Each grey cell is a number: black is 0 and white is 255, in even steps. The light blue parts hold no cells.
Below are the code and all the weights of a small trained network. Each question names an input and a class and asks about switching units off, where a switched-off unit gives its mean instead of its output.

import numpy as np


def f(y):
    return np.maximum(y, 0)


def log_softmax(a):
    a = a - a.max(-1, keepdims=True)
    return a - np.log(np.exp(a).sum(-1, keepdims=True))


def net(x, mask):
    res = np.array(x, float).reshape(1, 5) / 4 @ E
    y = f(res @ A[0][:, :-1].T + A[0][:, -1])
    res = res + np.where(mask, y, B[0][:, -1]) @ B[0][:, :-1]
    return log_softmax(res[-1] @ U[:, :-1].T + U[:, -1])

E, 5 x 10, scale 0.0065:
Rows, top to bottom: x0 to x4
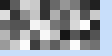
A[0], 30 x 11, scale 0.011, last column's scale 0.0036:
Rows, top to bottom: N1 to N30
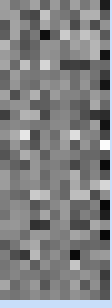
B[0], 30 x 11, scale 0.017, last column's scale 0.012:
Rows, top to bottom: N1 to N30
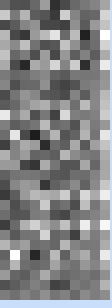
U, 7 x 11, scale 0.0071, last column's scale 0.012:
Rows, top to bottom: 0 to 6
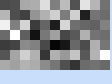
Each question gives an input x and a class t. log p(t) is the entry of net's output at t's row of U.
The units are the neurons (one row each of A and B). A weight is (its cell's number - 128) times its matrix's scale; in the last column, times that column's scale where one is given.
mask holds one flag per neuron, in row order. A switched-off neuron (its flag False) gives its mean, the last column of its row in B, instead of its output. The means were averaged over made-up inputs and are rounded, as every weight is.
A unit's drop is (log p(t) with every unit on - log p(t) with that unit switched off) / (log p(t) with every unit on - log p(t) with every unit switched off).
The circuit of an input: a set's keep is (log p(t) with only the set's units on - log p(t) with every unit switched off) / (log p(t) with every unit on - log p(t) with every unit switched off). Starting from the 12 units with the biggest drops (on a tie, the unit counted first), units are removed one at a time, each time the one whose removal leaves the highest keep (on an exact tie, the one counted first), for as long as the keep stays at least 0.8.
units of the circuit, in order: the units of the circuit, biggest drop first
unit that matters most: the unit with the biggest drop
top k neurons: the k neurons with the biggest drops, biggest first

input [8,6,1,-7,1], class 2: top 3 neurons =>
(N12; N7; N16)
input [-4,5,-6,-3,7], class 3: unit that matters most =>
N14
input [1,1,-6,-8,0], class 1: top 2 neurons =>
(N4; N20)
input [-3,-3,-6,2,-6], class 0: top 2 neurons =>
(N23; N14)
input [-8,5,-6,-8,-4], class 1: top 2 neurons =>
(N4; N12)
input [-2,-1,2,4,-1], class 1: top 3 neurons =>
(N7; N23; N19)
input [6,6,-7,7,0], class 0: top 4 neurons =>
(N23; N4; N11; N21)
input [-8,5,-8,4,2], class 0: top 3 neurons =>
(N23; N11; N12)
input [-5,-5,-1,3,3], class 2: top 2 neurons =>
(N2; N4)
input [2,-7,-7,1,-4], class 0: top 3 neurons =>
(N23; N11; N21)
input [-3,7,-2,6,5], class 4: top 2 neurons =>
(N4; N19)
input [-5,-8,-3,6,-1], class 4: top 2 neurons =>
(N3; N4)
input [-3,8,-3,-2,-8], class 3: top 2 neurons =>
(N26; N17)
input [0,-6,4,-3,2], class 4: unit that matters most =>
N23
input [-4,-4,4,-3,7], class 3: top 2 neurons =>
(N14; N23)
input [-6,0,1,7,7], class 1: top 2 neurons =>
(N7; N26)
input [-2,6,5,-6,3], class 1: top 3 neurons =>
(N4; N23; N3)
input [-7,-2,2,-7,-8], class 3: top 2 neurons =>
(N26; N7)
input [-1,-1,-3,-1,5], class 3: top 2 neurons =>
(N14; N20)
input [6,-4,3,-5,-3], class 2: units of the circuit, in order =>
(N12)
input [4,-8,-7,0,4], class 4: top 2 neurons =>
(N3; N15)
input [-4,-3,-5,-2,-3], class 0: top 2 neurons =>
(N23; N12)
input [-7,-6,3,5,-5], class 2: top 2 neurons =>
(N2; N4)
